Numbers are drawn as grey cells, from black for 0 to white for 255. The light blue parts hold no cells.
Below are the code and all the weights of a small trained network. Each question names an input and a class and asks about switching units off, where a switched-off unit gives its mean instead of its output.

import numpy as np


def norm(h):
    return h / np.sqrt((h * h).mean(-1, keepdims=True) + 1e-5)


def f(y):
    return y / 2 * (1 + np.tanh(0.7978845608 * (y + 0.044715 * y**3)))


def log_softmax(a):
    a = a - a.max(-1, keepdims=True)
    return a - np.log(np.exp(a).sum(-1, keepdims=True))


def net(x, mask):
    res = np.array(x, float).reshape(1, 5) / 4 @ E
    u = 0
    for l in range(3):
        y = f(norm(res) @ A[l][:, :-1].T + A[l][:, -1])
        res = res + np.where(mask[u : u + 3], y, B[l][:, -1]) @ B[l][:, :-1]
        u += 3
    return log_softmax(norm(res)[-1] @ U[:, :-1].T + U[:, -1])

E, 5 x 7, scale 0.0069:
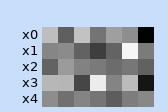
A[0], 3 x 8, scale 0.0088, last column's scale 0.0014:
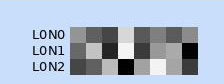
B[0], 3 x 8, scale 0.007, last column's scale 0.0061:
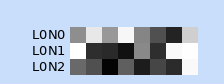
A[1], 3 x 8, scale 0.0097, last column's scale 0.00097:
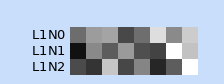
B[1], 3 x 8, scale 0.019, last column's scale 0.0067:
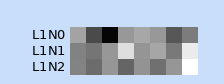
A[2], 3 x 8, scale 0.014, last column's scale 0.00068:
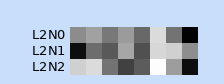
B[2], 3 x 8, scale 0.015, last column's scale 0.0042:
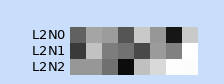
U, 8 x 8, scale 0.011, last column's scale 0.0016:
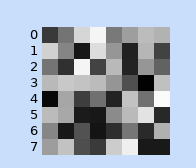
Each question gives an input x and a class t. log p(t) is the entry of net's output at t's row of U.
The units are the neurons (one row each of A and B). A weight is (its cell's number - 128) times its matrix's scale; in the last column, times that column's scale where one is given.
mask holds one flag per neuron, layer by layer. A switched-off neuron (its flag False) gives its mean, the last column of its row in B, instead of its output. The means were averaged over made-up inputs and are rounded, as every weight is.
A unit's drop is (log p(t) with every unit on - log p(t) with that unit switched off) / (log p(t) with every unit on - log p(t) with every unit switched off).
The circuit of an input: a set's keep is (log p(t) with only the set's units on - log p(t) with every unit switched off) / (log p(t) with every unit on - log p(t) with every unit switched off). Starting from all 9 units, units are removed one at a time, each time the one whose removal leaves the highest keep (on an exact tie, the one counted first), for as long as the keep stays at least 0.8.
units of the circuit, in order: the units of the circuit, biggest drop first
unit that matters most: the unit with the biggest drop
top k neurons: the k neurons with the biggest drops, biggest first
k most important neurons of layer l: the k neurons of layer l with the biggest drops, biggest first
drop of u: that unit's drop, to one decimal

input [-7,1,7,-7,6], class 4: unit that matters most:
L2N1
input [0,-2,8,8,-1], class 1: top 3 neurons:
L0N1; L1N1; L2N0
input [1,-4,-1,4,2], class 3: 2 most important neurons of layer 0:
L0N0; L0N2
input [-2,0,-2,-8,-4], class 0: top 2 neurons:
L1N1; L1N2
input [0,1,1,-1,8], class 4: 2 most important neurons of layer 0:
L0N1; L0N0
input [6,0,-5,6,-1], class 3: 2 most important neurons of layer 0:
L0N0; L0N1
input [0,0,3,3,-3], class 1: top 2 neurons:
L0N0; L0N1
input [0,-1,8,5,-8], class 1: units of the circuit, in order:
L0N1; L2N0
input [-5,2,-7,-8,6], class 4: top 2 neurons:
L2N1; L0N2
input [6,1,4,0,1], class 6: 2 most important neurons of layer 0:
L0N0; L0N1
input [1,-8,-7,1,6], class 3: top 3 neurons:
L0N1; L2N2; L0N0
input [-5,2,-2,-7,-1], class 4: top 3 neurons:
L2N1; L0N2; L0N0
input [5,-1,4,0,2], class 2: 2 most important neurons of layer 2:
L2N0; L2N1
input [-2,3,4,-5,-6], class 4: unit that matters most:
L0N2
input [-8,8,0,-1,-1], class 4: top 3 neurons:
L2N1; L1N1; L0N2
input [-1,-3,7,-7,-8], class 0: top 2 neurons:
L1N1; L0N1
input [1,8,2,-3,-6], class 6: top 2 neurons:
L0N2; L1N1
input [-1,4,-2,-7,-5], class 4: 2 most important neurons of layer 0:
L0N1; L0N2
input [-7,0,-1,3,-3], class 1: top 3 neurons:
L0N1; L1N1; L2N2
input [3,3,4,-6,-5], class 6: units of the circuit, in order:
L0N2
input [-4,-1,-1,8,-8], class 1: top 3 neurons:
L0N1; L0N0; L2N2
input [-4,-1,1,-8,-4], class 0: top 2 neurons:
L1N1; L1N2
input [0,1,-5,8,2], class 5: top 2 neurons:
L0N1; L1N1
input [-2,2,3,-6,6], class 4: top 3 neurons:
L2N1; L0N2; L1N1
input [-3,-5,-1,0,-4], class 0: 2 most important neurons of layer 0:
L0N2; L0N0
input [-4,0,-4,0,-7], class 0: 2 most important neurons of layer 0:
L0N2; L0N0
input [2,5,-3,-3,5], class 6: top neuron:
L0N2
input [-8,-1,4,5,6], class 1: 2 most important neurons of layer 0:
L0N1; L0N0
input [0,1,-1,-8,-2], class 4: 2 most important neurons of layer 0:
L0N2; L0N1
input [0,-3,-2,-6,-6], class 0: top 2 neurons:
L1N1; L0N1
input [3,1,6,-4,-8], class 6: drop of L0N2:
0.8
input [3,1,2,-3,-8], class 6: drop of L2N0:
0.0
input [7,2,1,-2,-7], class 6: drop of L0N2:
0.1
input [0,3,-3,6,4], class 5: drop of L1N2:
-0.1
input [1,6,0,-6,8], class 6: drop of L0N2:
0.1
